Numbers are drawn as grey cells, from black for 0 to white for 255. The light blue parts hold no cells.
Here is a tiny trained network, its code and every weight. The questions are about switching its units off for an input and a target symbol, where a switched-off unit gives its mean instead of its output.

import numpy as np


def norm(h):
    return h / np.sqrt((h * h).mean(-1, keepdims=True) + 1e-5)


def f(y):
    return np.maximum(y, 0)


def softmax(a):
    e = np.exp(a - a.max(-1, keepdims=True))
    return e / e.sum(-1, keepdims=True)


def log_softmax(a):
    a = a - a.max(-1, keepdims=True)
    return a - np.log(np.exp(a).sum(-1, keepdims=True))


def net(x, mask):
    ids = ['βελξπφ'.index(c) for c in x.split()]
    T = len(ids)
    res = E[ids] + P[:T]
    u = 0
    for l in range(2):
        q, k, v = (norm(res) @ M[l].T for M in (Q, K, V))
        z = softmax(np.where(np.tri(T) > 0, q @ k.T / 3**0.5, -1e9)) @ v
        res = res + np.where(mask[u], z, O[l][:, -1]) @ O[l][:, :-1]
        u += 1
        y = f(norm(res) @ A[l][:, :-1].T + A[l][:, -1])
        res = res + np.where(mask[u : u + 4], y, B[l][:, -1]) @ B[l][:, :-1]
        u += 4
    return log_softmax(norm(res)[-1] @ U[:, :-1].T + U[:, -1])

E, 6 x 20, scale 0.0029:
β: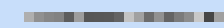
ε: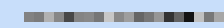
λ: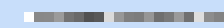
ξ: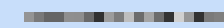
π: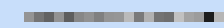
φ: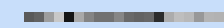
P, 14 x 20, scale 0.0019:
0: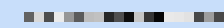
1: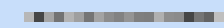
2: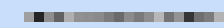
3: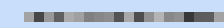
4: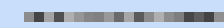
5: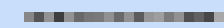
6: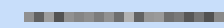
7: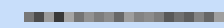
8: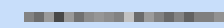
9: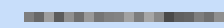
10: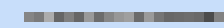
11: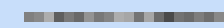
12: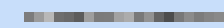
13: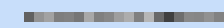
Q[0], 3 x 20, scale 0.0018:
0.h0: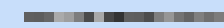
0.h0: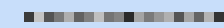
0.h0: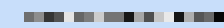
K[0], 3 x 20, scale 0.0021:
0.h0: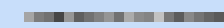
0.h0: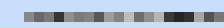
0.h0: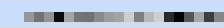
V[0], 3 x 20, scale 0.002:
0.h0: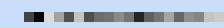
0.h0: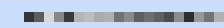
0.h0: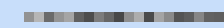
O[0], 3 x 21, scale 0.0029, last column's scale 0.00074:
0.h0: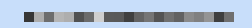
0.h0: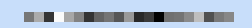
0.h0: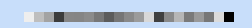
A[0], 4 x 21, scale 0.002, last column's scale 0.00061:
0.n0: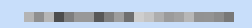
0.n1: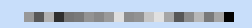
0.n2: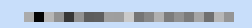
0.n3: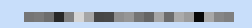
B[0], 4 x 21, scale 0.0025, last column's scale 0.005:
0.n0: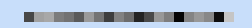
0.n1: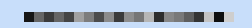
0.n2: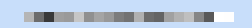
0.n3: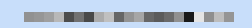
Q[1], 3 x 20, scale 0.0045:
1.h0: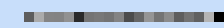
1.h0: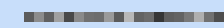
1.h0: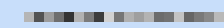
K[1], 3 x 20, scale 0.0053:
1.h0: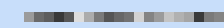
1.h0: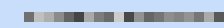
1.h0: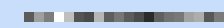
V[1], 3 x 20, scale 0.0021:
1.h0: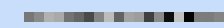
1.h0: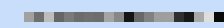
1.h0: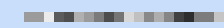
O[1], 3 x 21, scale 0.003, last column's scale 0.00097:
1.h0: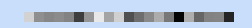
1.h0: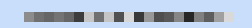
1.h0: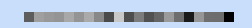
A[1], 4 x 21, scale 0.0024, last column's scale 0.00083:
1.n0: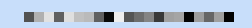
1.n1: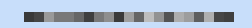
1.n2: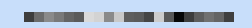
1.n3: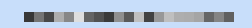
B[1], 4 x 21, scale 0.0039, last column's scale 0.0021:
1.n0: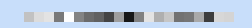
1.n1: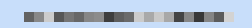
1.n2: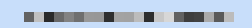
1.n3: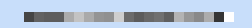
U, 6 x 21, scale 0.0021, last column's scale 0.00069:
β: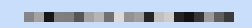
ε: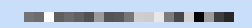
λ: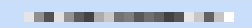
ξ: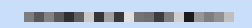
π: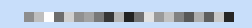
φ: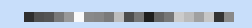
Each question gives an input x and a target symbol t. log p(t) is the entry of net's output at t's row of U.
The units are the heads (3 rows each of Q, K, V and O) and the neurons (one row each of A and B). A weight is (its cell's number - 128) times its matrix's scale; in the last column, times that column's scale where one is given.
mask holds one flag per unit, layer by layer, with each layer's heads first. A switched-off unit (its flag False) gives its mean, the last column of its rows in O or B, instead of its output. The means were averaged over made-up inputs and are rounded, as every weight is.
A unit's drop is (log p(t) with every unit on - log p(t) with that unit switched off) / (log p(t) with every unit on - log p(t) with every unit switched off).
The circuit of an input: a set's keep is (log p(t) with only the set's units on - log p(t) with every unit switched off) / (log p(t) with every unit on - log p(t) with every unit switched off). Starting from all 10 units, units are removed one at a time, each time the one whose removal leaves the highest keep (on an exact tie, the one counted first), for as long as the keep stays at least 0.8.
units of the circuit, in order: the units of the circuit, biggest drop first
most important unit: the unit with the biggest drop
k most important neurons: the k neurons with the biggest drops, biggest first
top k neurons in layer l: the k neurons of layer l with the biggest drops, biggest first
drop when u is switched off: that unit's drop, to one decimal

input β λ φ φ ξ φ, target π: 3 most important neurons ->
1.n0; 0.n2; 0.n0
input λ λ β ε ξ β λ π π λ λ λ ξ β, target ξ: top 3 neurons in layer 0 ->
0.n0; 0.n1; 0.n2
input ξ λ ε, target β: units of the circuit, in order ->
1.h0; 1.n2
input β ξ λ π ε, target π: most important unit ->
0.h0
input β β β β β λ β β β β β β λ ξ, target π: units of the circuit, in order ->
0.h0; 1.h0; 1.n0
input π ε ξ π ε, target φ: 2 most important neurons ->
0.n1; 1.n3
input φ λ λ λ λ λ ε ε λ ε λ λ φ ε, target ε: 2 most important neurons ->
0.n2; 1.n1
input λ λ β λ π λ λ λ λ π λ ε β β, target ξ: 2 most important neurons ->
0.n1; 0.n0
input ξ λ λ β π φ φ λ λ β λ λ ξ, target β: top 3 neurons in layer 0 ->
0.n2; 0.n3; 0.n1
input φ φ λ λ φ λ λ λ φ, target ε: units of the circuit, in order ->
1.n1; 1.h0
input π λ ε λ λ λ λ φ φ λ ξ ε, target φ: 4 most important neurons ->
0.n2; 0.n0; 1.n3; 1.n0
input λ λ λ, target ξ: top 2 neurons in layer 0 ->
0.n1; 0.n0
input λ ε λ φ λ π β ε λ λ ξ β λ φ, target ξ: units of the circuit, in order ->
0.n2; 1.h0; 0.n0; 0.h0
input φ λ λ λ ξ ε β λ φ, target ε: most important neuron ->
0.n2
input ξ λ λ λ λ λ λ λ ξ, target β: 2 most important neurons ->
0.n3; 0.n1
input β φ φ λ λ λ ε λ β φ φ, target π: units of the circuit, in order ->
0.h0; 1.h0; 1.n0; 0.n1
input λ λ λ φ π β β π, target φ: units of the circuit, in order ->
0.h0; 1.h0; 1.n3
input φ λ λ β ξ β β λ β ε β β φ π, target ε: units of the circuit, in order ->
0.h0; 1.n1; 1.h0
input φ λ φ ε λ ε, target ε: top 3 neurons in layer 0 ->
0.n2; 0.n0; 0.n3
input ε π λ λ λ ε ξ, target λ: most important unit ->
1.h0
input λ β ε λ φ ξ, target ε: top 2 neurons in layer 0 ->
0.n2; 0.n1
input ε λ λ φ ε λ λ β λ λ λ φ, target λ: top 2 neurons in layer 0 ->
0.n1; 0.n2
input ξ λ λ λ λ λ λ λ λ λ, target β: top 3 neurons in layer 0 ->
0.n3; 0.n1; 0.n0
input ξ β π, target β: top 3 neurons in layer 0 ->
0.n3; 0.n1; 0.n0
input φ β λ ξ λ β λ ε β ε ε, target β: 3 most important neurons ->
0.n1; 1.n2; 0.n0
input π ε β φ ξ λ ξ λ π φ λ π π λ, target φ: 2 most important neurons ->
0.n2; 1.n3
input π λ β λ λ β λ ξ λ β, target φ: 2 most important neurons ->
1.n3; 0.n1
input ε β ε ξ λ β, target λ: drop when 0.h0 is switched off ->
0.1
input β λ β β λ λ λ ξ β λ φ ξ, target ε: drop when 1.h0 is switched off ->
0.2
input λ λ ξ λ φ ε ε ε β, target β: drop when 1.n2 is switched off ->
0.4
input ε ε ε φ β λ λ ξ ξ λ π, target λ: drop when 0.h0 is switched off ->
0.2
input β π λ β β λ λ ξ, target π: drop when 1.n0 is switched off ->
0.5
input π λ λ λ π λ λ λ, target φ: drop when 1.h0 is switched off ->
1.0
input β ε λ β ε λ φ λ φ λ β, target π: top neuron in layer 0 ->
0.n2
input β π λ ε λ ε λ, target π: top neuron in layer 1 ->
1.n0
